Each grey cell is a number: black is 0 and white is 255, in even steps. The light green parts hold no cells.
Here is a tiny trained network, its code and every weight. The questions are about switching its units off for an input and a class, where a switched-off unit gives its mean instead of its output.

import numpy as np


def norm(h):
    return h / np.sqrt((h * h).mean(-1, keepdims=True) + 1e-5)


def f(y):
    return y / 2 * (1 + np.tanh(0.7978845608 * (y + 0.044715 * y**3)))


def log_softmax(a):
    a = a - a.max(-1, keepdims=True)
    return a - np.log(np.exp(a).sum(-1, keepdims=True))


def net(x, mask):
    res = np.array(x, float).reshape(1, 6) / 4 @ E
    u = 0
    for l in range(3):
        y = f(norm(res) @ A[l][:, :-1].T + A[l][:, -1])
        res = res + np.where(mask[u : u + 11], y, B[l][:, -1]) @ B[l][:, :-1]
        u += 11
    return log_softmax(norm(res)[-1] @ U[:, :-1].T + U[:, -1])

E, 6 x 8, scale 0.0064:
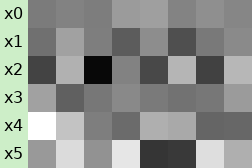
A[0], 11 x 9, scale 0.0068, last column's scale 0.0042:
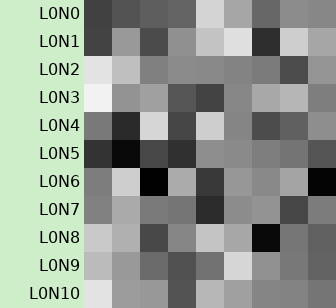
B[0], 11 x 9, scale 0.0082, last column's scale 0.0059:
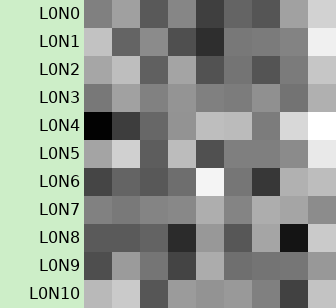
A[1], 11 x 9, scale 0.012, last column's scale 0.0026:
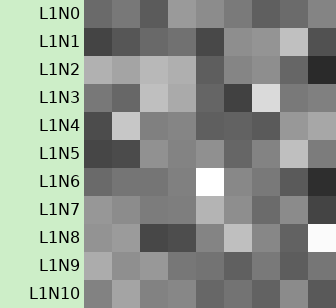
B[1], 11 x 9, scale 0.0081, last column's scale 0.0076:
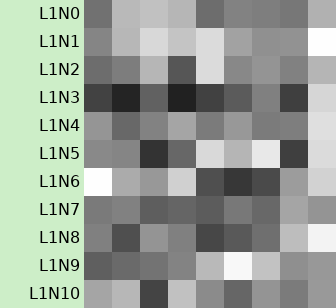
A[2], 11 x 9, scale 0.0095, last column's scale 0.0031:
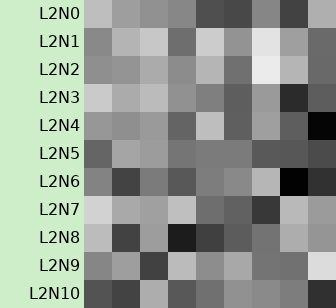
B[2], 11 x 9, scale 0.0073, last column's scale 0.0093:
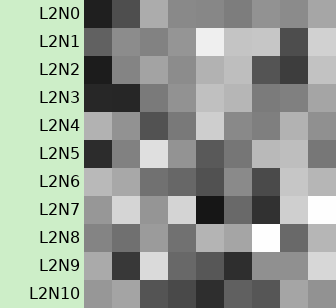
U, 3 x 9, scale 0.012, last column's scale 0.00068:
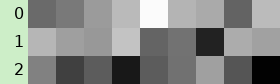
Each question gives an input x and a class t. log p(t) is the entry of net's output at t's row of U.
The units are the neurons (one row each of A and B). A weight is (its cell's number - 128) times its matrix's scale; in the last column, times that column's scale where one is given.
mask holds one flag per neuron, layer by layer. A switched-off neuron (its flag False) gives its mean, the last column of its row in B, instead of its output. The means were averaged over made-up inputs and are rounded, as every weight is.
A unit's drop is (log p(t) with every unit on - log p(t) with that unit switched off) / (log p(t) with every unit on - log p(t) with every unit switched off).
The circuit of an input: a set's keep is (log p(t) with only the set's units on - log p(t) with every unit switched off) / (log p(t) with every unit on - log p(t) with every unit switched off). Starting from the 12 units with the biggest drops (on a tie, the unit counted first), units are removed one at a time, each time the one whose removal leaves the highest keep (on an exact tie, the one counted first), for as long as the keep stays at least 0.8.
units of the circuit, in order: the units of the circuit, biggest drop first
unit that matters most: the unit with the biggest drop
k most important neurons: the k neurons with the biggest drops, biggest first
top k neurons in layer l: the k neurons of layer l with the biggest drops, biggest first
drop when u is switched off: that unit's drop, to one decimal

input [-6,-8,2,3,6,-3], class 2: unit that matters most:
L0N8
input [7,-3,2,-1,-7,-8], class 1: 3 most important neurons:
L0N5, L0N0, L0N1
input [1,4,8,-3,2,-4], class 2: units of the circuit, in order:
L0N8, L0N1
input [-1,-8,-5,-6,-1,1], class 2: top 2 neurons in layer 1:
L1N3, L1N1
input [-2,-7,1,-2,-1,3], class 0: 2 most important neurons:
L0N10, L1N5
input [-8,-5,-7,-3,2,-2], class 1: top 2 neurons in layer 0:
L0N10, L0N4
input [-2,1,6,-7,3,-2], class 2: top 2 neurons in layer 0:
L0N1, L0N8
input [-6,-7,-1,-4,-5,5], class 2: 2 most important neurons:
L1N3, L0N4
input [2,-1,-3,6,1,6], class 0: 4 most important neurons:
L0N4, L1N2, L0N8, L0N2
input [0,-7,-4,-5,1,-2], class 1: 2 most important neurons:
L1N6, L0N10
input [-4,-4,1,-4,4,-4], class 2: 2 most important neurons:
L0N8, L0N1
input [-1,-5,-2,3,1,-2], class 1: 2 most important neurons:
L1N6, L0N10
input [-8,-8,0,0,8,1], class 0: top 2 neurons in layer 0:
L0N4, L0N6
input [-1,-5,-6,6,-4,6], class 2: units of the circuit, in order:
L1N3
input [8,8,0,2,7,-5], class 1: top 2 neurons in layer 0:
L0N4, L0N10
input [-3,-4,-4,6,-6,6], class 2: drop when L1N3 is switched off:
1.3
